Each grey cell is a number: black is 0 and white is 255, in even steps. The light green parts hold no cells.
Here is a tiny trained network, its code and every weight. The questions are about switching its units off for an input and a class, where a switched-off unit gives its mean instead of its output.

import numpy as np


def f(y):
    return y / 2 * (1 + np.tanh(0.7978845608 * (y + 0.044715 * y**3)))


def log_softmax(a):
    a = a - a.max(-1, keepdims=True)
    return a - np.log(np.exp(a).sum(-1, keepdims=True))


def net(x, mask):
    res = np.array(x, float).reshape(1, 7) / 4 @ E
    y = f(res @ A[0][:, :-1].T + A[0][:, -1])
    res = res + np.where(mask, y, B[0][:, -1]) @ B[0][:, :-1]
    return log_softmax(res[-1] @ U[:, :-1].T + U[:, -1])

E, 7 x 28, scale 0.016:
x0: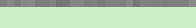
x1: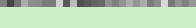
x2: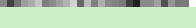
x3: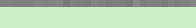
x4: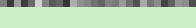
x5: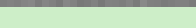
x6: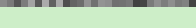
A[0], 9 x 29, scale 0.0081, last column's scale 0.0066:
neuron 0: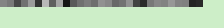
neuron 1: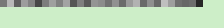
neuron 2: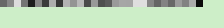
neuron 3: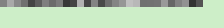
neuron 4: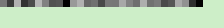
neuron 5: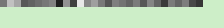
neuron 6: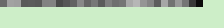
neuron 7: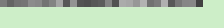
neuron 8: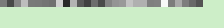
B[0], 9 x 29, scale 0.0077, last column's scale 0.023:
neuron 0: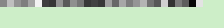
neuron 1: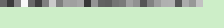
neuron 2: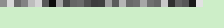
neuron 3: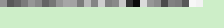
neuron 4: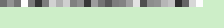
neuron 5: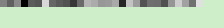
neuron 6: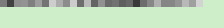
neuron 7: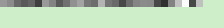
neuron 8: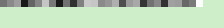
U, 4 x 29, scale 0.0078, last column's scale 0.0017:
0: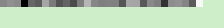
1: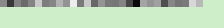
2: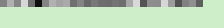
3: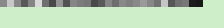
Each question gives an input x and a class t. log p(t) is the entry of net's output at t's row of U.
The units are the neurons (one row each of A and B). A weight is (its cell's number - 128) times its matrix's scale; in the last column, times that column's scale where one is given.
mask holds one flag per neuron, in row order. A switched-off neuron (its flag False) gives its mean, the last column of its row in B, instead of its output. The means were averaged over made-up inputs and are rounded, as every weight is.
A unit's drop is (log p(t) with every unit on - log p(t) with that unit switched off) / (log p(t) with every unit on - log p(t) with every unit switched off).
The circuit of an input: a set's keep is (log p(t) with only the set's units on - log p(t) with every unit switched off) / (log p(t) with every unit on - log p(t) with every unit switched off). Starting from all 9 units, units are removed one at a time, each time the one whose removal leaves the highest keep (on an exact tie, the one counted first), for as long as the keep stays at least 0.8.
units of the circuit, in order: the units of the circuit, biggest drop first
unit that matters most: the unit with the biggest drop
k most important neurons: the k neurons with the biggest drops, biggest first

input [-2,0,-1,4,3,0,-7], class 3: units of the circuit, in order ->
neuron 2
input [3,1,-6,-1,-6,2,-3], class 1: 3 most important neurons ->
neuron 3; neuron 4; neuron 6
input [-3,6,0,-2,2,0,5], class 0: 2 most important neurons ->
neuron 8; neuron 2
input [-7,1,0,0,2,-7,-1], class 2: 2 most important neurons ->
neuron 3; neuron 5
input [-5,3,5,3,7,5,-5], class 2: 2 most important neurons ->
neuron 4; neuron 3
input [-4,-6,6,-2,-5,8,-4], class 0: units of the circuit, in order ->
neuron 3; neuron 4
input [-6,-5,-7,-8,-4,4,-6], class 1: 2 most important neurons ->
neuron 3; neuron 6
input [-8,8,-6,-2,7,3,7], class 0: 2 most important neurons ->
neuron 8; neuron 7
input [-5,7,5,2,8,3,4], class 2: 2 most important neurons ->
neuron 4; neuron 5
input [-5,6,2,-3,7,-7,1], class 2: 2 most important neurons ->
neuron 4; neuron 5
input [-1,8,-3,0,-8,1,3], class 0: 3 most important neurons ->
neuron 8; neuron 4; neuron 7
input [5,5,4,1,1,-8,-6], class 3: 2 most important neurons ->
neuron 2; neuron 5
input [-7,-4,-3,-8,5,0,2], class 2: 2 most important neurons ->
neuron 4; neuron 8
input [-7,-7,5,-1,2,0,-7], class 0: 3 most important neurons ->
neuron 5; neuron 0; neuron 3
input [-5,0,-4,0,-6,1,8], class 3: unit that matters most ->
neuron 0
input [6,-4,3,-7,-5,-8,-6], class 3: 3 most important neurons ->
neuron 4; neuron 2; neuron 8
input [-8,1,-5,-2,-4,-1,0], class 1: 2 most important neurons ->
neuron 3; neuron 4
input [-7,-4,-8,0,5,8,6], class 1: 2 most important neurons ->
neuron 3; neuron 6
